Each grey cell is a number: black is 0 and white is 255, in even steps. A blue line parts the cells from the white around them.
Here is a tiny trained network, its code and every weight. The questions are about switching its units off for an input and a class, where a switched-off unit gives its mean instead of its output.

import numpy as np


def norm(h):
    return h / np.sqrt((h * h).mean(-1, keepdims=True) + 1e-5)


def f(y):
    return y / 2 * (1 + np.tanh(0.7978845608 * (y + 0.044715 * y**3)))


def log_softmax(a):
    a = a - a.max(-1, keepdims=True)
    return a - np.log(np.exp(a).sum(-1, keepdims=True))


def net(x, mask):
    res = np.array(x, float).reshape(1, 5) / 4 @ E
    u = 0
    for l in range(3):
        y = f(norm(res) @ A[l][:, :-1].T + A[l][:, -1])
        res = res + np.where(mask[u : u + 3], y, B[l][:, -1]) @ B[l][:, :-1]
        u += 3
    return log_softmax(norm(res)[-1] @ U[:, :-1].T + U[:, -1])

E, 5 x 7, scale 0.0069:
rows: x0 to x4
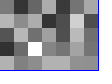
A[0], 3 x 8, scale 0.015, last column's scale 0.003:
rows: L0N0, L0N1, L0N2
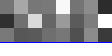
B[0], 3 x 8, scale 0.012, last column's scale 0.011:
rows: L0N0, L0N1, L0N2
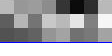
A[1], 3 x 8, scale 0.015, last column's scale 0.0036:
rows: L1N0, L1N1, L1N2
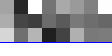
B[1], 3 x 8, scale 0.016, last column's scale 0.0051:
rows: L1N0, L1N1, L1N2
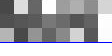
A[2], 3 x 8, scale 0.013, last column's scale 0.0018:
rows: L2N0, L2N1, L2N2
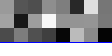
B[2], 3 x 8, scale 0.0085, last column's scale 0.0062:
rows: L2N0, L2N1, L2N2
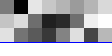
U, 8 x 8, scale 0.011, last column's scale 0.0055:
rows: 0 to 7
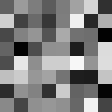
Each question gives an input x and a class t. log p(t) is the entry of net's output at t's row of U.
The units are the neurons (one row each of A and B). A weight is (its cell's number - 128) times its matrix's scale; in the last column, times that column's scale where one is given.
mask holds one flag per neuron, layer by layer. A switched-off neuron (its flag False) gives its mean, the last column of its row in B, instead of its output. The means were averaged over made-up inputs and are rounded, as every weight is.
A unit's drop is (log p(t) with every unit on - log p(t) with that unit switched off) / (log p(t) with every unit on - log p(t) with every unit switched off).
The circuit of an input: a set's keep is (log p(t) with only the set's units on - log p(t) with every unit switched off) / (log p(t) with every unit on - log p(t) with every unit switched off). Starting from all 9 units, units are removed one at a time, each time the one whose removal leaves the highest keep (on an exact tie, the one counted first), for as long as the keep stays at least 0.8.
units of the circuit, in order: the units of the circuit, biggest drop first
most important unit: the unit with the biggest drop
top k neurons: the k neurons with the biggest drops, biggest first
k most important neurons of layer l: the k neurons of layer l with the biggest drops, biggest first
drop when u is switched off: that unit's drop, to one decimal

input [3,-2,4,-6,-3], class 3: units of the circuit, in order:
L0N1
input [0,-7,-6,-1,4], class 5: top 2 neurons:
L0N0; L1N1
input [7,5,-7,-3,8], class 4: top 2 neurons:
L1N0; L0N0
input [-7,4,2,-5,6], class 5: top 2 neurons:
L0N0; L2N2
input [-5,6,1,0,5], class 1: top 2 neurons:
L1N2; L0N1
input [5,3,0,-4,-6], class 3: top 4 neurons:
L0N1; L0N2; L1N1; L1N2
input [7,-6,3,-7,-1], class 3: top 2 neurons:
L0N1; L1N1
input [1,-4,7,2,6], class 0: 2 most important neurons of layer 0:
L0N1; L0N0
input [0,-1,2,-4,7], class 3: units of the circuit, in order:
L0N1; L1N1
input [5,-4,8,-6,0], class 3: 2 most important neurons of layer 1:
L1N2; L1N1
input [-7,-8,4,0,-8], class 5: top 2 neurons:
L0N0; L1N0
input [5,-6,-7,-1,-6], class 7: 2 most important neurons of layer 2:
L2N1; L2N0
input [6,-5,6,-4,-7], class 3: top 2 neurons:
L0N1; L1N2
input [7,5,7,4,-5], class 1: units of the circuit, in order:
L2N2
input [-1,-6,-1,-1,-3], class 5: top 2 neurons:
L0N0; L1N1
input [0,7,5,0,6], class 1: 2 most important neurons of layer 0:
L0N1; L0N2
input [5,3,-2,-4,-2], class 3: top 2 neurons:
L0N1; L0N2
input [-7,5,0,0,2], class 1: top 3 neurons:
L1N2; L0N1; L0N0
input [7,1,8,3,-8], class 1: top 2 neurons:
L2N2; L1N0
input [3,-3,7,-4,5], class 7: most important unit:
L0N1
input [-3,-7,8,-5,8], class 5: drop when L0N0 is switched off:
0.3
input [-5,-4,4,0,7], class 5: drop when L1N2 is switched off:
0.0
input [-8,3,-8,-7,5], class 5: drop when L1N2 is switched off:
-0.1
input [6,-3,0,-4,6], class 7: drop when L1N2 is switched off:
-0.1
